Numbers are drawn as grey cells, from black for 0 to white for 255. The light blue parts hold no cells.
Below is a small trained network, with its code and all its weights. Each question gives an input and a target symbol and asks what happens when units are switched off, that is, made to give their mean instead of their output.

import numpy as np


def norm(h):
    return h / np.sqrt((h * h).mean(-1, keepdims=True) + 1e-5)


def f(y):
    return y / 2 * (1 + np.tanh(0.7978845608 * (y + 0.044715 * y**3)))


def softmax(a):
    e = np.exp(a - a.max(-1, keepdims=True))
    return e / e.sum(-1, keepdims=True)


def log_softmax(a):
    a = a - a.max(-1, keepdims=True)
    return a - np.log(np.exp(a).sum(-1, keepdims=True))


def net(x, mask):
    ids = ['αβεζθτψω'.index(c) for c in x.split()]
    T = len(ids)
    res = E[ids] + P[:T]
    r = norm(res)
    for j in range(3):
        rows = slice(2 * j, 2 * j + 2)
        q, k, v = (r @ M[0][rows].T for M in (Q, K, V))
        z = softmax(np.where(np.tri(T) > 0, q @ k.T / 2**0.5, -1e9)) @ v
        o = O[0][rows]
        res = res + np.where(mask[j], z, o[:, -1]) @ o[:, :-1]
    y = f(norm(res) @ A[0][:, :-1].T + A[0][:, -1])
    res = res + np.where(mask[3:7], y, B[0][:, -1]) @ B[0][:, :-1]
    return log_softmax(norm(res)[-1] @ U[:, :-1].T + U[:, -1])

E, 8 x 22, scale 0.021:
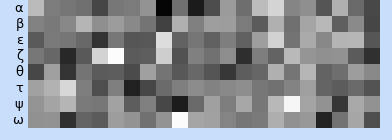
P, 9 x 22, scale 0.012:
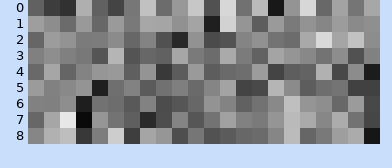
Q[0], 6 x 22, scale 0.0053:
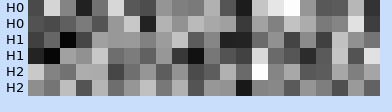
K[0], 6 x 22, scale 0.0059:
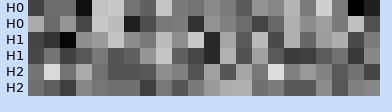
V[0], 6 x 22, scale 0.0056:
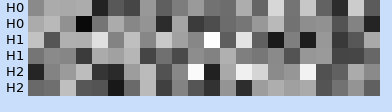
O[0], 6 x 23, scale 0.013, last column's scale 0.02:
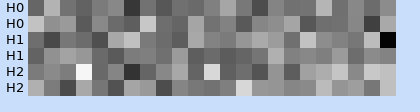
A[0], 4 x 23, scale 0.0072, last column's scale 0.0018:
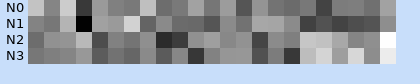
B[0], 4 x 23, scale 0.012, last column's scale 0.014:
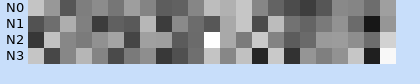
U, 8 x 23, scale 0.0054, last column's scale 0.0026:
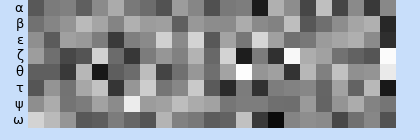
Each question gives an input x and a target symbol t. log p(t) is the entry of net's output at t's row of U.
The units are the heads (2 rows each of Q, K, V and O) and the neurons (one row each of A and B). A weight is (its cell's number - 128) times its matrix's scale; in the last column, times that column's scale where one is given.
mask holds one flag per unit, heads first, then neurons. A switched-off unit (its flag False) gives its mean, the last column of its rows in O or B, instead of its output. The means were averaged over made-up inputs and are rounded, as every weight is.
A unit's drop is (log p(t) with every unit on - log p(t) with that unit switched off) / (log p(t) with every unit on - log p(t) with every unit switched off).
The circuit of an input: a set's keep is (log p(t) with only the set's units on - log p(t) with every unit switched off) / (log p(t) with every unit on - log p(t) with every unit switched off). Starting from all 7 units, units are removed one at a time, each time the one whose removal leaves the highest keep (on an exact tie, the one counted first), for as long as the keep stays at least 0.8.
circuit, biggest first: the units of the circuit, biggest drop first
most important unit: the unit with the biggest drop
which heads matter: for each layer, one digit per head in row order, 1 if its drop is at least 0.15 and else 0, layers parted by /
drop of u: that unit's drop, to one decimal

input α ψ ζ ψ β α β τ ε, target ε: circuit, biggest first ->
H0, N3, H2
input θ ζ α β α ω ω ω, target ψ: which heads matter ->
100
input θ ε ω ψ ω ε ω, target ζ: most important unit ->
H1
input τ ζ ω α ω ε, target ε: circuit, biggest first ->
H0, H2, N3
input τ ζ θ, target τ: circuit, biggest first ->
H2, H0, N3, N2
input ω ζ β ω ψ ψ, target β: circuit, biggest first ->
H0, N3, H2
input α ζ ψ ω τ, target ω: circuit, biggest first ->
H2, N3, N2, H0
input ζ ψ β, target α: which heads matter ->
001
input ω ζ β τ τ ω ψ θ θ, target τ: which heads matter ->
111
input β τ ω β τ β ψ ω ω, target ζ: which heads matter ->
100
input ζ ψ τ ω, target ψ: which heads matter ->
101
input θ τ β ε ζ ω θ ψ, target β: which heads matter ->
110
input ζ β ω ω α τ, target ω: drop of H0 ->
0.2
